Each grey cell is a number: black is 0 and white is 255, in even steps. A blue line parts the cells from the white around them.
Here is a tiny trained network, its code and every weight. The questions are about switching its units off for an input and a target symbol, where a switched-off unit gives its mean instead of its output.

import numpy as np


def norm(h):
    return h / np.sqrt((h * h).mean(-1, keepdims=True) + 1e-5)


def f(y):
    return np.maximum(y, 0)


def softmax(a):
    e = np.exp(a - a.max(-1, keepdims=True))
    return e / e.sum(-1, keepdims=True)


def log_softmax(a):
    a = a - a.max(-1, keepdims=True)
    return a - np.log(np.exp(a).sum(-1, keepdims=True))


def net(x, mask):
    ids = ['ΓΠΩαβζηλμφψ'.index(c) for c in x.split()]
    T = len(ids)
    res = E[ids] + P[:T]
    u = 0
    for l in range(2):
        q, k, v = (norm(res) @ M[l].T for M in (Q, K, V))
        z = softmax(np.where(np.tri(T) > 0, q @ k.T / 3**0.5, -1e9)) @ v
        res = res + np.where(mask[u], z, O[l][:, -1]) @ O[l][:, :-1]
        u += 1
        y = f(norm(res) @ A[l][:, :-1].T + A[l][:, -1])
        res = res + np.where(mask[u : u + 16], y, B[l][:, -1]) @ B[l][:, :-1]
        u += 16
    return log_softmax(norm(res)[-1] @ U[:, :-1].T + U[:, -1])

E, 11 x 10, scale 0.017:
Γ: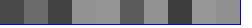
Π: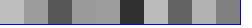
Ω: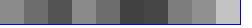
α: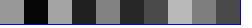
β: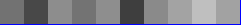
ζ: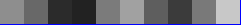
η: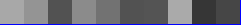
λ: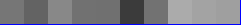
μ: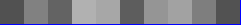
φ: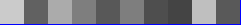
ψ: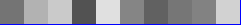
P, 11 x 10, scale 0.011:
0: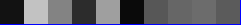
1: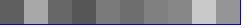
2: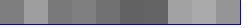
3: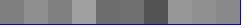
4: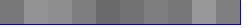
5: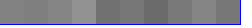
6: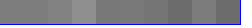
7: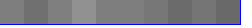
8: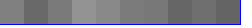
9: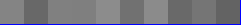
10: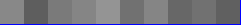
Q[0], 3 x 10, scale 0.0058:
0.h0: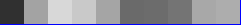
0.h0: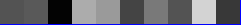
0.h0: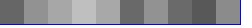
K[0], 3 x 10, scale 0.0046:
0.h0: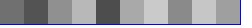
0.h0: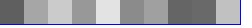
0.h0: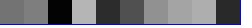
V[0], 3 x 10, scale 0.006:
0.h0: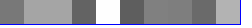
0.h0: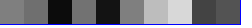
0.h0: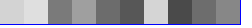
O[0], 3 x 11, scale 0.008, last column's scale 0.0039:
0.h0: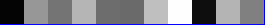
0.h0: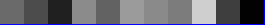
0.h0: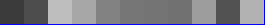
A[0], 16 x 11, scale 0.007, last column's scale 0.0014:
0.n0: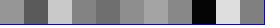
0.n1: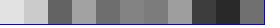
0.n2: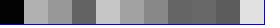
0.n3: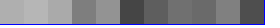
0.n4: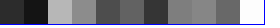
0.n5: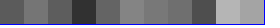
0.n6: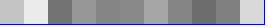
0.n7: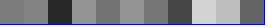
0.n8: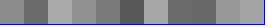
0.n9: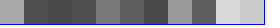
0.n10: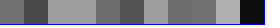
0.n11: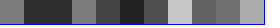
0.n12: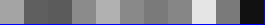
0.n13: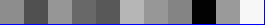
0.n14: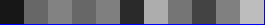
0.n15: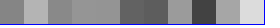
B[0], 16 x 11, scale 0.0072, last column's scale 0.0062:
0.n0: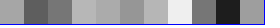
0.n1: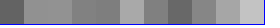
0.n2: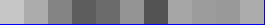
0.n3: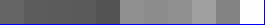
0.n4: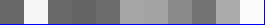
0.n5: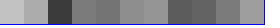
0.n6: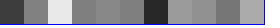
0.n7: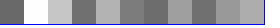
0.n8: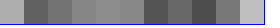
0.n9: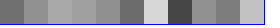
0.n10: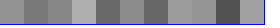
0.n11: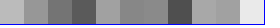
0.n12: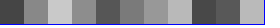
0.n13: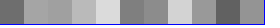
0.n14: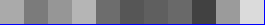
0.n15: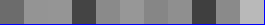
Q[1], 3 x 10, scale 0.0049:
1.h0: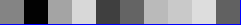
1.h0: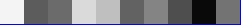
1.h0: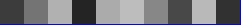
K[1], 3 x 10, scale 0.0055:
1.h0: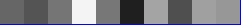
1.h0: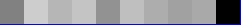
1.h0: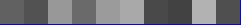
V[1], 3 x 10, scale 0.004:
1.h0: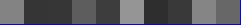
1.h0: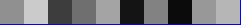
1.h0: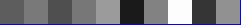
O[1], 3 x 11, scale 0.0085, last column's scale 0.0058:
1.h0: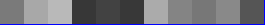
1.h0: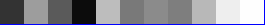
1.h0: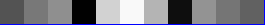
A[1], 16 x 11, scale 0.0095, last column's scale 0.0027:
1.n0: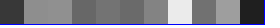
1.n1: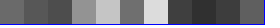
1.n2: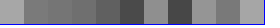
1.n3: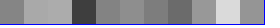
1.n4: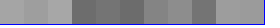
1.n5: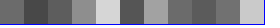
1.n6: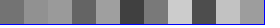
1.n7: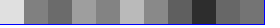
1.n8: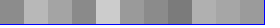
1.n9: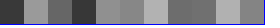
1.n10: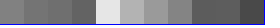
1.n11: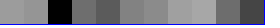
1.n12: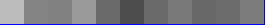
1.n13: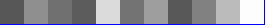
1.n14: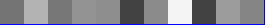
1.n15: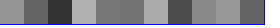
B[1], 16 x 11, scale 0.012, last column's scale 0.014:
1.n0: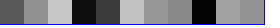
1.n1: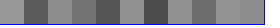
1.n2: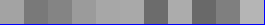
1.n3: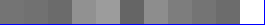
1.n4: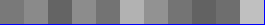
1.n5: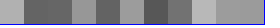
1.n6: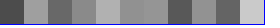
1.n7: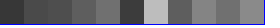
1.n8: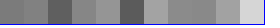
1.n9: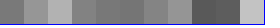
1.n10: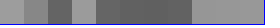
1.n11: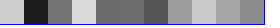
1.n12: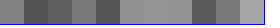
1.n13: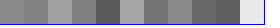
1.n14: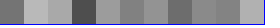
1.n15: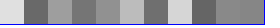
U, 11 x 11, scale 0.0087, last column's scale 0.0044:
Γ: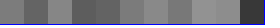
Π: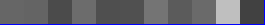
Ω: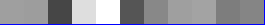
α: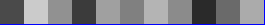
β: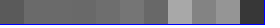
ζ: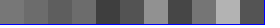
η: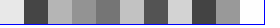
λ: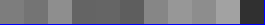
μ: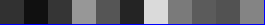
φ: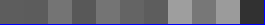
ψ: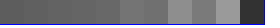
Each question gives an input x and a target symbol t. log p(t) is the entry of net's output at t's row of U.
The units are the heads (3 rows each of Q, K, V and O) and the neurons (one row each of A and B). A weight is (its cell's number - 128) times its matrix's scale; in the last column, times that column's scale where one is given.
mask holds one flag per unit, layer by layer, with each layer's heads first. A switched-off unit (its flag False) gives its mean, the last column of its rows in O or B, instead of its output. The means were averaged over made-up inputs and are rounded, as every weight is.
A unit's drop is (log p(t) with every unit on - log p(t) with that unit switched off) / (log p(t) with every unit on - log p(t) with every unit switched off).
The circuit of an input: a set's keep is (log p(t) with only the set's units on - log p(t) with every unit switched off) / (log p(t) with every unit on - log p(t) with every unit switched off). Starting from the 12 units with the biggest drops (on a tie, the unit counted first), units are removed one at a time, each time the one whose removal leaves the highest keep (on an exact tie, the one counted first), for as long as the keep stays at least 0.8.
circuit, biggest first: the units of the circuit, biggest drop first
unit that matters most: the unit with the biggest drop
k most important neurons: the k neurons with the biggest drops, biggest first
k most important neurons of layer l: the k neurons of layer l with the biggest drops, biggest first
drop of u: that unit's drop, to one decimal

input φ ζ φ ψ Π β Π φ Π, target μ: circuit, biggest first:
(1.n7, 1.h0, 0.h0, 0.n0)
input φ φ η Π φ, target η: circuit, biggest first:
(1.n6)
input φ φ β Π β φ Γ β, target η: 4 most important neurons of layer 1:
(1.n13, 1.n15, 1.n1, 1.n5)
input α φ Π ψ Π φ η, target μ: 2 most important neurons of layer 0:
(0.n0, 0.n4)
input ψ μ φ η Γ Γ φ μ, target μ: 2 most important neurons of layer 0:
(0.n14, 0.n0)
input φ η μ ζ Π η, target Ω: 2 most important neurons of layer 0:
(0.n11, 0.n1)
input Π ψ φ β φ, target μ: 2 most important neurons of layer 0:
(0.n0, 0.n8)
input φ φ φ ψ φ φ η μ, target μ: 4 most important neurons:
(1.n7, 0.n0, 0.n14, 0.n4)
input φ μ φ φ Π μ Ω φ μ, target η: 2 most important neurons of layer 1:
(1.n13, 1.n15)
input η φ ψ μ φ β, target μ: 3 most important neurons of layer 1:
(1.n7, 1.n2, 1.n1)
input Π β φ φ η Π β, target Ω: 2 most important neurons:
(0.n10, 0.n14)
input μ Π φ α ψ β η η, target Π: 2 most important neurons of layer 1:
(1.n7, 1.n10)
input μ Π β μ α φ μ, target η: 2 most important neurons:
(1.n13, 0.n7)
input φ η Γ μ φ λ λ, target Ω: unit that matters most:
0.n11
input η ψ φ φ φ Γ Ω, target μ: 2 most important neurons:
(1.n7, 0.n0)
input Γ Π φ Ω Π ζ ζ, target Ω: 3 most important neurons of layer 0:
(0.n7, 0.n13, 0.n5)
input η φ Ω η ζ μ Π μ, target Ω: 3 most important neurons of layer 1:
(1.n11, 1.n8, 1.n12)
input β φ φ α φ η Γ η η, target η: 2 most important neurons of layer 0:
(0.n11, 0.n7)
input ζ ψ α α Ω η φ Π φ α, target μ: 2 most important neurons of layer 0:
(0.n14, 0.n0)
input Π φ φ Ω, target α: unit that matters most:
0.n15
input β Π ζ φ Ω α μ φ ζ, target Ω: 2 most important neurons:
(0.n7, 0.n13)
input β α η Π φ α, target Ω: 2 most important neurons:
(0.n11, 1.n0)
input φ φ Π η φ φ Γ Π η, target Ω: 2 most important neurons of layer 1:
(1.n11, 1.n0)
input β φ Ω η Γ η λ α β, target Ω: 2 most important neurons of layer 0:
(0.n11, 0.n10)
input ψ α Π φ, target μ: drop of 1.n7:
1.0
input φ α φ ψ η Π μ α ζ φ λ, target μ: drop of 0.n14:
0.2
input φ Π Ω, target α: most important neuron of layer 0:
(0.n15)
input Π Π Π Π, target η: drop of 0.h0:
1.3
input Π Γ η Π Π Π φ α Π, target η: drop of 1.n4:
0.0
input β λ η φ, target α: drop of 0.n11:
0.1
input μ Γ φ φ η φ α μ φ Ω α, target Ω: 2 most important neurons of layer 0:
(0.n11, 0.n15)
